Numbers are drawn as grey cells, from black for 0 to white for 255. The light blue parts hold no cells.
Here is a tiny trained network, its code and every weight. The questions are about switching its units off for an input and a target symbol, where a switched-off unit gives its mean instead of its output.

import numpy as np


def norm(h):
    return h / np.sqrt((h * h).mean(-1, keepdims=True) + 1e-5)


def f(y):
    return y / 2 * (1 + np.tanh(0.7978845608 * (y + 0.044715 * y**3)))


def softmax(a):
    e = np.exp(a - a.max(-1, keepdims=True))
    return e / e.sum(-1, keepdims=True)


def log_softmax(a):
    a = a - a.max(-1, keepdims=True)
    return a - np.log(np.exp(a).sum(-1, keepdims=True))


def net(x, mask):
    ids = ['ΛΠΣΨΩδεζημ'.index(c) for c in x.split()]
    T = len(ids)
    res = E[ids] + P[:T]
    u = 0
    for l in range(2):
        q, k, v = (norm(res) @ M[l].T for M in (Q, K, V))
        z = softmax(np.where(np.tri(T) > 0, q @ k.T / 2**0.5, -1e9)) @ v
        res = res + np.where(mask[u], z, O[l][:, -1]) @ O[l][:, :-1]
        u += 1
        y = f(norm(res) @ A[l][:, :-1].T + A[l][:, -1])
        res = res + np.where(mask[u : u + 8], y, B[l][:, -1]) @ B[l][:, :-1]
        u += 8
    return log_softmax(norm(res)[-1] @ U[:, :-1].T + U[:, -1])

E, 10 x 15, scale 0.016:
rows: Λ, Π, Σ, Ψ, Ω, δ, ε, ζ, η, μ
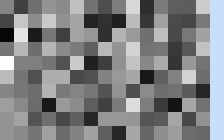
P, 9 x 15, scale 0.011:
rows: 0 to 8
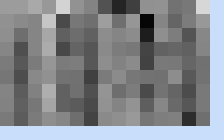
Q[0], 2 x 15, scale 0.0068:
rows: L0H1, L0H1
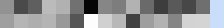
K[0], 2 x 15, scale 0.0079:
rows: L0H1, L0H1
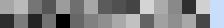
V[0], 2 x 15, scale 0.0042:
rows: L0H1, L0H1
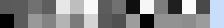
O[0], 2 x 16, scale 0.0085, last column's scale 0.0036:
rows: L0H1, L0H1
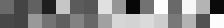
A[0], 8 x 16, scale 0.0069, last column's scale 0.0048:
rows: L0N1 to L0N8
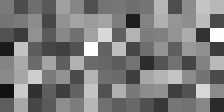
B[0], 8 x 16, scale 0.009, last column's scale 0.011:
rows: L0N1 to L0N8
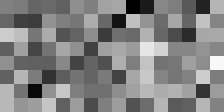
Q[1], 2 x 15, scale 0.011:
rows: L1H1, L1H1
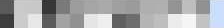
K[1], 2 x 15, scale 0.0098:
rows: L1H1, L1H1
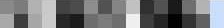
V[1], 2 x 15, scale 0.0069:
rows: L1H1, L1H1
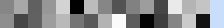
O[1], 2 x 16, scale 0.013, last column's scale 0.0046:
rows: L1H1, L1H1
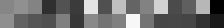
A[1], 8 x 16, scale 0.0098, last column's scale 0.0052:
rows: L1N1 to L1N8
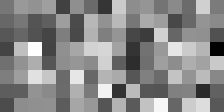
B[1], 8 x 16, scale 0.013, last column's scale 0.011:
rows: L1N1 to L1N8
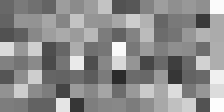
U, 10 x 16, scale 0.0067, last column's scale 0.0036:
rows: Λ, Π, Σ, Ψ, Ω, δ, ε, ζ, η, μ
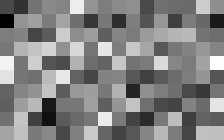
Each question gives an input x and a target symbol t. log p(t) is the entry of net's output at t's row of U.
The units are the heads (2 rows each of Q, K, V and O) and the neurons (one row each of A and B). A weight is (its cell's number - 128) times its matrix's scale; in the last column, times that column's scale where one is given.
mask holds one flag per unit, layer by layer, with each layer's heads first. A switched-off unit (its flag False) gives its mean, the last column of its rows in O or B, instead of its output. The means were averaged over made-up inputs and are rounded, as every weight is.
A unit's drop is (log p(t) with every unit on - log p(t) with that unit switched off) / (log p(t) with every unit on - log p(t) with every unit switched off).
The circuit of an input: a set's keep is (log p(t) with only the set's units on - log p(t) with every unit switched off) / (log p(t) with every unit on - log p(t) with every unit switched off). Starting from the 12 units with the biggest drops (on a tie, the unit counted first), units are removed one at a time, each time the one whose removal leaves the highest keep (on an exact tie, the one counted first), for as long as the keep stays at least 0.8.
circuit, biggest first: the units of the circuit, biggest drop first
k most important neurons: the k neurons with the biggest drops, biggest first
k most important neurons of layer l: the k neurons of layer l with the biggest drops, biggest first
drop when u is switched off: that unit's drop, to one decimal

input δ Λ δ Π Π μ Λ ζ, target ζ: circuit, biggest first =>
(L1H1)
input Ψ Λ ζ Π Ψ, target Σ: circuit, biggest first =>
(L1H1; L1N8)
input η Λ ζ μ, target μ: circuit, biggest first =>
(L0H1; L1H1)
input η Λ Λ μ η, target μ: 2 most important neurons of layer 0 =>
(L0N1; L0N5)
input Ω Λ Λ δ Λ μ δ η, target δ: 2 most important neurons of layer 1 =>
(L1N7; L1N6)
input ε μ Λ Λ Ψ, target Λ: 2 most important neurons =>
(L0N2; L0N1)
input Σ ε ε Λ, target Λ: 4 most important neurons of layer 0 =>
(L0N1; L0N7; L0N2; L0N4)
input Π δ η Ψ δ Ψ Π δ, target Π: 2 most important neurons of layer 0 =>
(L0N3; L0N1)
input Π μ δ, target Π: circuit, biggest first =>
(L1H1; L1N6)
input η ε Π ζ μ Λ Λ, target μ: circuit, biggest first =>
(L0H1; L1H1)
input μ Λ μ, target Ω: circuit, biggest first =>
(L1H1; L1N4)
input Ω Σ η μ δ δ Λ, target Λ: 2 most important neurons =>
(L1N8; L0N7)
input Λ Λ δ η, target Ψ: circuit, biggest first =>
(L1H1; L0N1)
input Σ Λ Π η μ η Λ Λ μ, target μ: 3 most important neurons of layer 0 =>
(L0N4; L0N7; L0N3)
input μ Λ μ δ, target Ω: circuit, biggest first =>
(L1H1)
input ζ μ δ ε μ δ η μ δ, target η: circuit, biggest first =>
(L0N1; L0H1; L1H1; L1N7)
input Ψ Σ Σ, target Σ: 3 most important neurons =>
(L0N4; L0N1; L0N7)
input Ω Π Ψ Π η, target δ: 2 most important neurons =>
(L0N5; L0N1)
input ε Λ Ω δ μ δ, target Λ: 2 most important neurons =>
(L0N2; L0N1)
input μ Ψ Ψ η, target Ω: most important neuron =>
(L1N4)
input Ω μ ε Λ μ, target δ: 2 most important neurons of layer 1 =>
(L1N6; L1N7)
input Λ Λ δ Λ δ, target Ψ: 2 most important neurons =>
(L1N7; L0N1)
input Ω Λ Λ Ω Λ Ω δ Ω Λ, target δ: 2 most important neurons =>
(L0N5; L1N6)
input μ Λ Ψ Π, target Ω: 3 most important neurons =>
(L1N4; L0N6; L1N5)
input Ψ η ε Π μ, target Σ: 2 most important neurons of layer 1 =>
(L1N8; L1N6)
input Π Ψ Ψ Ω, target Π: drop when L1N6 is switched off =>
0.4
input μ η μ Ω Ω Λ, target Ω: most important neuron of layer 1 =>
(L1N4)
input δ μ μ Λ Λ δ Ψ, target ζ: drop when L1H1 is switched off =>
1.1
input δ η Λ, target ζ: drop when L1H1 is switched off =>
1.1
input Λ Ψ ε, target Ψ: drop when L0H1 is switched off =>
0.2
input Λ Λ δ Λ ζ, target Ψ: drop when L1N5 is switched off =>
0.0
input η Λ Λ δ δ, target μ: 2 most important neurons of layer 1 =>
(L1N8; L1N1)
